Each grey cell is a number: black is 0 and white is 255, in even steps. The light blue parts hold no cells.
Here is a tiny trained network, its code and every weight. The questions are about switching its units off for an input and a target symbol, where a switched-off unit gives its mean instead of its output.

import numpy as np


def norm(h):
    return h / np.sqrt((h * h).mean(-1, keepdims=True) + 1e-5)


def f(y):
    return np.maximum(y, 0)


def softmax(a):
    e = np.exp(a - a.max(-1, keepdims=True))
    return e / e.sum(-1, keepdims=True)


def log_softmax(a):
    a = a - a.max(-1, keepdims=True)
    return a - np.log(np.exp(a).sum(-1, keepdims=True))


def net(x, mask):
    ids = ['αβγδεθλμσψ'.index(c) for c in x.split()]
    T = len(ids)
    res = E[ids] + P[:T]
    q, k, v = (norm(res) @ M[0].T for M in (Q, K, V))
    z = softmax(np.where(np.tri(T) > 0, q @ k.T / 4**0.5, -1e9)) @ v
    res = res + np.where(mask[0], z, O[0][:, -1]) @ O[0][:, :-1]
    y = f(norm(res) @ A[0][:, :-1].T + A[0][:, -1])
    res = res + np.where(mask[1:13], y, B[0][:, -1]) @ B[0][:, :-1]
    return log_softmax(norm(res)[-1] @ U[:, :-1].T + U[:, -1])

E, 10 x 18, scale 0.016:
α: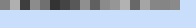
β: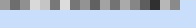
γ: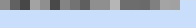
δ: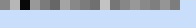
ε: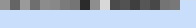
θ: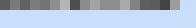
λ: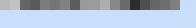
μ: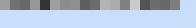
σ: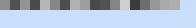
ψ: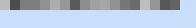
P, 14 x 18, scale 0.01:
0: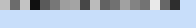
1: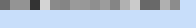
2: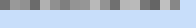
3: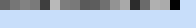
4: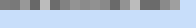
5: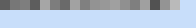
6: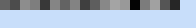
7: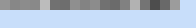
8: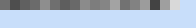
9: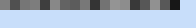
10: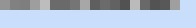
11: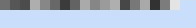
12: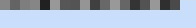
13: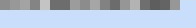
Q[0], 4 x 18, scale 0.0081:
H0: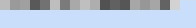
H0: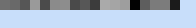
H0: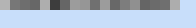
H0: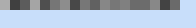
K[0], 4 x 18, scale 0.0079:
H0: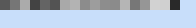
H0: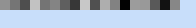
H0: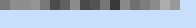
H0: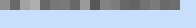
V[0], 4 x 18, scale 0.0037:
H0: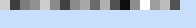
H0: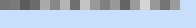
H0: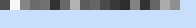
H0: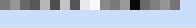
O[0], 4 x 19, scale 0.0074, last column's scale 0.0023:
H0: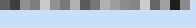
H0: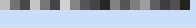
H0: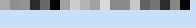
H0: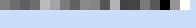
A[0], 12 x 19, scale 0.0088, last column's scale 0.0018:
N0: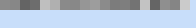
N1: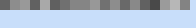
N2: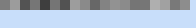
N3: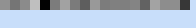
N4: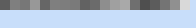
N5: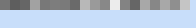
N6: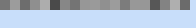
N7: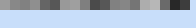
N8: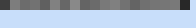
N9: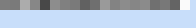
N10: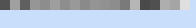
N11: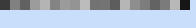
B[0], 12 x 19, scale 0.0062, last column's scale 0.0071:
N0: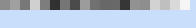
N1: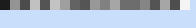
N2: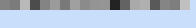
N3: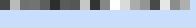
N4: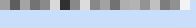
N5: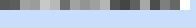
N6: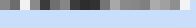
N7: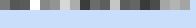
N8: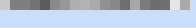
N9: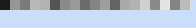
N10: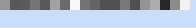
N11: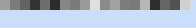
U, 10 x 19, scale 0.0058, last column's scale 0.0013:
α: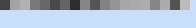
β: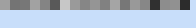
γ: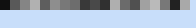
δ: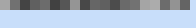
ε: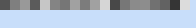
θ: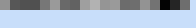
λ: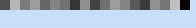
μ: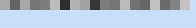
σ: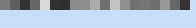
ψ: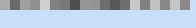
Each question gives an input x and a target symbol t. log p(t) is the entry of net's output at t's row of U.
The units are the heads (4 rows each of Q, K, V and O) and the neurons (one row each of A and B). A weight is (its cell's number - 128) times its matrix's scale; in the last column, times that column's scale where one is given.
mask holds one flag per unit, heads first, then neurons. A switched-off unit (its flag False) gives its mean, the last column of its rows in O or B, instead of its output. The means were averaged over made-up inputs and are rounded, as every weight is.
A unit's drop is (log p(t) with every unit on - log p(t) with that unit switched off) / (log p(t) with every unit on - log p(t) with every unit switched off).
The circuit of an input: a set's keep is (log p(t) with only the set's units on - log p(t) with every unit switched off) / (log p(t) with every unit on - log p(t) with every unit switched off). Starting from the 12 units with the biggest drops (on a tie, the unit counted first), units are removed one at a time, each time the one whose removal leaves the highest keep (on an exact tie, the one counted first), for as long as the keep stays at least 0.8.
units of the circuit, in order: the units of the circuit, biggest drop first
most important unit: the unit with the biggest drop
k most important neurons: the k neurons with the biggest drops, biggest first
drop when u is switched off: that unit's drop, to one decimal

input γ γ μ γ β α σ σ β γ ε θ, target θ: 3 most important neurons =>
[N11, N10, N9]
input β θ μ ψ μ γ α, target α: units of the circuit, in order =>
[H0, N3]
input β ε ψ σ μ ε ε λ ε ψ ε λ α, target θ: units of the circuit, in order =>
[H0, N0]
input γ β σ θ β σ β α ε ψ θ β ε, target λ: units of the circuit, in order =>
[H0, N3]
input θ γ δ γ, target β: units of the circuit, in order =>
[H0, N7, N8]
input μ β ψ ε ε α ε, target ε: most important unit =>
N9
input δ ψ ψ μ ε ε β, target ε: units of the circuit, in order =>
[H0, N6]
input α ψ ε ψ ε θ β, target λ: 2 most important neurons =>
[N3, N10]
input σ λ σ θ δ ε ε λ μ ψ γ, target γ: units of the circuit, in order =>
[N6, N1, N10]
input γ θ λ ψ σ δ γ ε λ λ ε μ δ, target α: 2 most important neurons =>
[N3, N2]
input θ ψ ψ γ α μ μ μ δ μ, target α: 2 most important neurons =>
[N3, N9]
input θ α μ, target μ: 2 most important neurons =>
[N10, N4]
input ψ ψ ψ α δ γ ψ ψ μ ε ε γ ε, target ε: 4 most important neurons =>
[N9, N6, N0, N10]
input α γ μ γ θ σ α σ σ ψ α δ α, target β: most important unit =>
N7
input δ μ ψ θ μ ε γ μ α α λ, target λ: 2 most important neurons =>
[N5, N11]
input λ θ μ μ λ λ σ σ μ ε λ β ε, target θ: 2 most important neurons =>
[N0, N6]
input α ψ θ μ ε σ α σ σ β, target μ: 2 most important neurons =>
[N4, N1]
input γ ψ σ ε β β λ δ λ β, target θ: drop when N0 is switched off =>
0.1
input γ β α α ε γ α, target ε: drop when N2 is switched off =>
0.2
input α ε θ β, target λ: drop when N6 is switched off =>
-0.1
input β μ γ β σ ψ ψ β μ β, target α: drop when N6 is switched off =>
-0.1
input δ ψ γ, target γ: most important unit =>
N6
